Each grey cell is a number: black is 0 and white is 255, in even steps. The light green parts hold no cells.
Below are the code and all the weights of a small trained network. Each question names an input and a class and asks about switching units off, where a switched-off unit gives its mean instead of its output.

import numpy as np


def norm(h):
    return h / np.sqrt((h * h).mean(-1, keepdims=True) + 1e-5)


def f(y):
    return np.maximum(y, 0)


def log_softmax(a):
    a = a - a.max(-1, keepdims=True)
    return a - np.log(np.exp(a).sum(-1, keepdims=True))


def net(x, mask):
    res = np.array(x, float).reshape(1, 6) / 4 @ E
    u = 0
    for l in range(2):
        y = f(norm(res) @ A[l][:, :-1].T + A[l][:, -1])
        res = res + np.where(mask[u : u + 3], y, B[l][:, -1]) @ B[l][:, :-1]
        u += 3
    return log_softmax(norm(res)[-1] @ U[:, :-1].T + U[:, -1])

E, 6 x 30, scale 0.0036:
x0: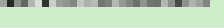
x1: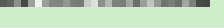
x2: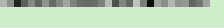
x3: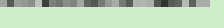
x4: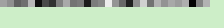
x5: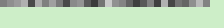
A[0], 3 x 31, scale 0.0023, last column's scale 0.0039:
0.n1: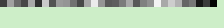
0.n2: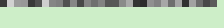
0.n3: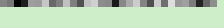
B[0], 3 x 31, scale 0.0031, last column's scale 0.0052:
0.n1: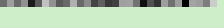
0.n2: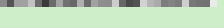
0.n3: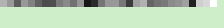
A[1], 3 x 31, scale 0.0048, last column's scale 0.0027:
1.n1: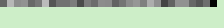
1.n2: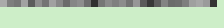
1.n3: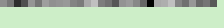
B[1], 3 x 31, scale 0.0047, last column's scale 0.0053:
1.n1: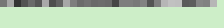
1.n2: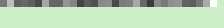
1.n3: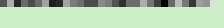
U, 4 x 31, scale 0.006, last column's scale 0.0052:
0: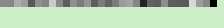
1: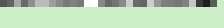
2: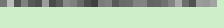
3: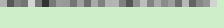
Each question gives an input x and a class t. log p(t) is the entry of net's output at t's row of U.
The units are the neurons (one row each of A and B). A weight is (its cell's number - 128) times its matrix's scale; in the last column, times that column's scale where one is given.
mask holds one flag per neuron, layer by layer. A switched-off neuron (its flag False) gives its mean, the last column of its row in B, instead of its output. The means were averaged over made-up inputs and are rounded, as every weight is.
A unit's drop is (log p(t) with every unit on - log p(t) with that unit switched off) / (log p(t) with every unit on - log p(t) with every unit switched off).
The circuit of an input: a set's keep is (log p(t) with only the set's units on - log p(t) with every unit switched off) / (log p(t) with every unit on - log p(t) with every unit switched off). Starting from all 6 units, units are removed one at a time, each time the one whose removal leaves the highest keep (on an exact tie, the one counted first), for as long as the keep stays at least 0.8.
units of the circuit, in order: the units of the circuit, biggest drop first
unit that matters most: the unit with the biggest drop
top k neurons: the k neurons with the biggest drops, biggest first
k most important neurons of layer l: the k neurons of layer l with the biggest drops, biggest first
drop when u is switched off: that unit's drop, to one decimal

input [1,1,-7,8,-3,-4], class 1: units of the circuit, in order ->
0.n3
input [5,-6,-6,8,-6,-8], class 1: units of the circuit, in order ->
0.n3, 1.n2
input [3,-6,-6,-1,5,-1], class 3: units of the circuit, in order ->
0.n1, 1.n3
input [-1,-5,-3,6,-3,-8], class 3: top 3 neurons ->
0.n1, 1.n2, 1.n3
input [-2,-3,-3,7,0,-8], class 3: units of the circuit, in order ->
1.n2, 1.n3
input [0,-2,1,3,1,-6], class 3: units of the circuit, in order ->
1.n3, 1.n2
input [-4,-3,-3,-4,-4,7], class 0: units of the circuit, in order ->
1.n3, 0.n3
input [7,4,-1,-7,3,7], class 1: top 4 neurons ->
0.n3, 1.n2, 0.n1, 1.n1
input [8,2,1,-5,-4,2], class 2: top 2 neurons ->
1.n3, 0.n2
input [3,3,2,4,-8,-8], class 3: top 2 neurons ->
0.n3, 0.n1
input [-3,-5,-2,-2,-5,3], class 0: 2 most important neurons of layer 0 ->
0.n3, 0.n2
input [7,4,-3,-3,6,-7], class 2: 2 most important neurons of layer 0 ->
0.n1, 0.n2
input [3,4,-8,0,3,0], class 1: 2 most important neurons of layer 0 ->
0.n3, 0.n2
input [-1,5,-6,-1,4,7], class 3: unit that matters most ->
0.n1
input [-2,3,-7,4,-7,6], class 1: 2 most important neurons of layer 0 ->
0.n3, 0.n1
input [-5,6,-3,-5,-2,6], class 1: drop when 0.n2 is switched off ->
0.1
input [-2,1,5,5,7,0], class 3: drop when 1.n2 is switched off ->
0.3
